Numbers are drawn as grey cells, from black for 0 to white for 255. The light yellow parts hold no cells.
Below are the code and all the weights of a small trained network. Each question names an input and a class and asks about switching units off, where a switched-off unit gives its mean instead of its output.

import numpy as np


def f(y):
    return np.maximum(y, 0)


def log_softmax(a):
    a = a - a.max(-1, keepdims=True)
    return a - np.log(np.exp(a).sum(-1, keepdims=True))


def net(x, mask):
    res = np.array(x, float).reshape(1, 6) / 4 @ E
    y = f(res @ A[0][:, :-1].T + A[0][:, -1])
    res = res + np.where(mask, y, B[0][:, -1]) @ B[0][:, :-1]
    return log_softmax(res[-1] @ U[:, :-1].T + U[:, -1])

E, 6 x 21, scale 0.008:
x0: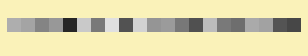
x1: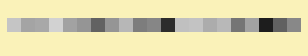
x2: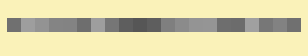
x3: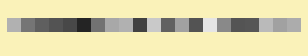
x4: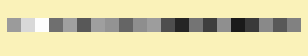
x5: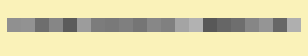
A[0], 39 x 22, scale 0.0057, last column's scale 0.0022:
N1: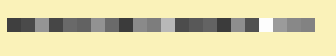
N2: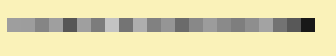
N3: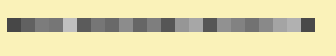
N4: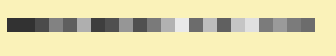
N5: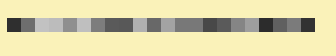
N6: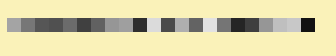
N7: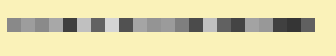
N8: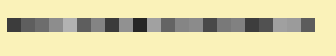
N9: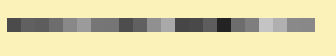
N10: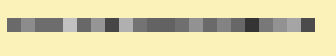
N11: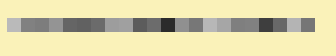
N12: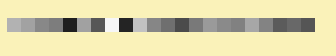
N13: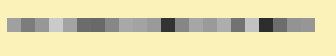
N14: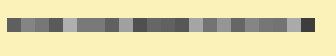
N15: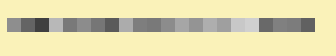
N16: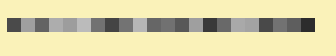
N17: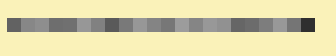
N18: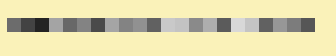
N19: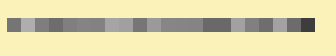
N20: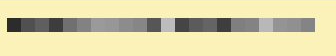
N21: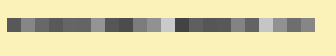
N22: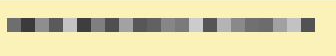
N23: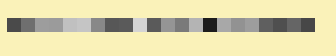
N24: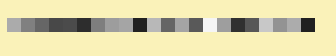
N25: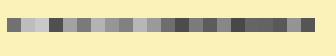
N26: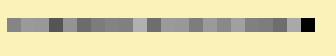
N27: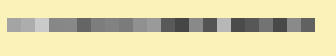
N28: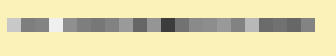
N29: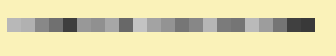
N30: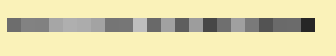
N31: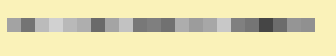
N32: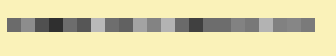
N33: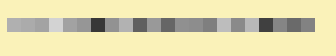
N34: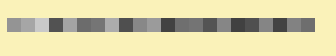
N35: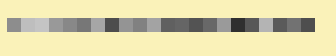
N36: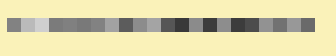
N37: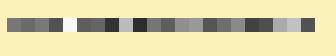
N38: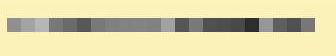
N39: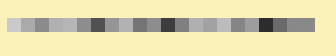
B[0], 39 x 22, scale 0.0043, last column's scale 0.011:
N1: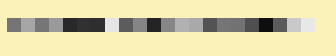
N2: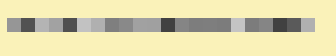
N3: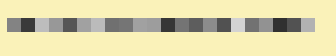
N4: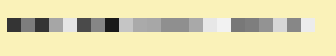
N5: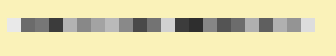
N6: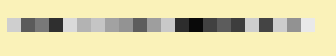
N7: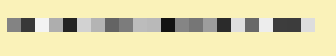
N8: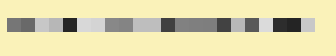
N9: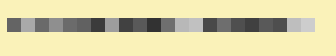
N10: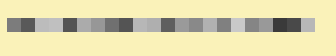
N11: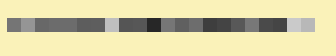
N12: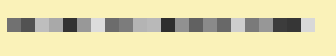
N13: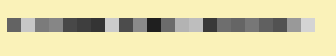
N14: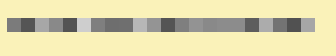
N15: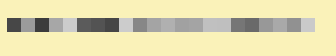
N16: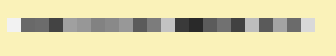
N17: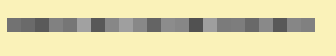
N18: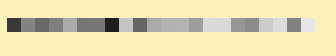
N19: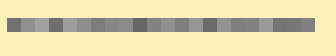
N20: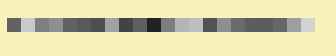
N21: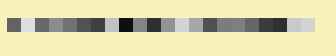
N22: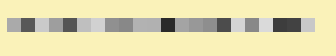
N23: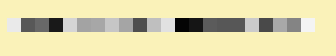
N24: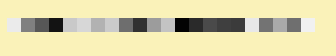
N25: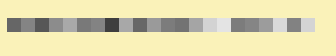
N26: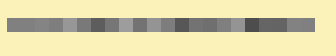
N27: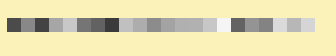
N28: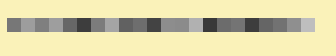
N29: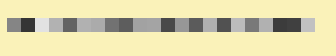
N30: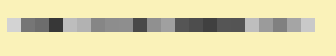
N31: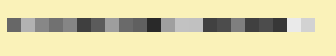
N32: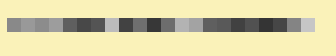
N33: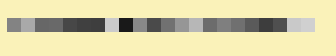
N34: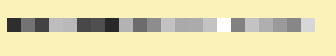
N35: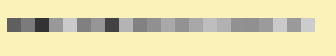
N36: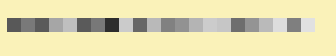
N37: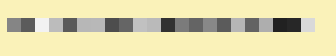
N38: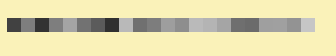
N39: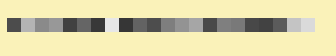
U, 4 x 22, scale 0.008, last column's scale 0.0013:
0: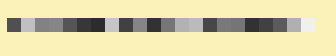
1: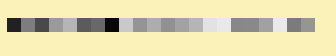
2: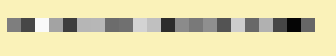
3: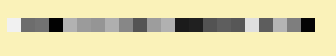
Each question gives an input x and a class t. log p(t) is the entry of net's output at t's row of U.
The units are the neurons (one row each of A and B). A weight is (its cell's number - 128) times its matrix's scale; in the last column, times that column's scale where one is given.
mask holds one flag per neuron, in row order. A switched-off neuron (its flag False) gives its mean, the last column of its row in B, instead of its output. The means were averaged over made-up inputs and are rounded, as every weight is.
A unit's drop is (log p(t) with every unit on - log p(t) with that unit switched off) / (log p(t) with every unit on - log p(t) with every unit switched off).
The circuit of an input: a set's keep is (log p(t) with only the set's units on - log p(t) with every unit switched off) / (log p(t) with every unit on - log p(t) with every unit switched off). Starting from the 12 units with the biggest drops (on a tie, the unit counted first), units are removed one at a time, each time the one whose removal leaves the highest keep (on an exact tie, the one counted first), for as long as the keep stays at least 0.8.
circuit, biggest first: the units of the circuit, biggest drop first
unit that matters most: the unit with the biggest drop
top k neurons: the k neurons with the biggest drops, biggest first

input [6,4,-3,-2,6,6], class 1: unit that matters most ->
N27
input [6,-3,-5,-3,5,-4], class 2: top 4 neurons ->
[N7; N12; N4; N29]
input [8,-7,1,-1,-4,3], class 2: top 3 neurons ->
[N7; N12; N29]
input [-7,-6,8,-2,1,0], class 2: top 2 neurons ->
[N8; N37]
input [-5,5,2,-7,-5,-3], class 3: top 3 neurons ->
[N23; N16; N5]
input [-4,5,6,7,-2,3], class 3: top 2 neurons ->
[N6; N24]
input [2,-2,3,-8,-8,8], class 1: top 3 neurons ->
[N4; N18; N15]
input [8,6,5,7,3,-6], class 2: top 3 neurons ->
[N7; N12; N29]
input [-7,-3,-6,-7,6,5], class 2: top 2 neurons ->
[N37; N8]
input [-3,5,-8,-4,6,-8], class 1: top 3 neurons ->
[N27; N25; N36]
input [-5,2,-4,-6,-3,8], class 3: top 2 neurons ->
[N23; N16]
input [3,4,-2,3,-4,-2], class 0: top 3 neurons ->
[N36; N11; N34]
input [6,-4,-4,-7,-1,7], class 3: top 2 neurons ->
[N23; N5]
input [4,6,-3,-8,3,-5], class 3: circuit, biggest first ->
[N23]
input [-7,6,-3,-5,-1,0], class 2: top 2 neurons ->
[N37; N22]
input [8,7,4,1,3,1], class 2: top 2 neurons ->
[N7; N12]
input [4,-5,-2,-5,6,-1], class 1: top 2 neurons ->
[N36; N25]
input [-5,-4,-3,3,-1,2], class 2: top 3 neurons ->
[N37; N8; N22]
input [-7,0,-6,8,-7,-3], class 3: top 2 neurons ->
[N24; N6]
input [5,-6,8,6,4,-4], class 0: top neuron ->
[N1]
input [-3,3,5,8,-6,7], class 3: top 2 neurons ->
[N24; N6]
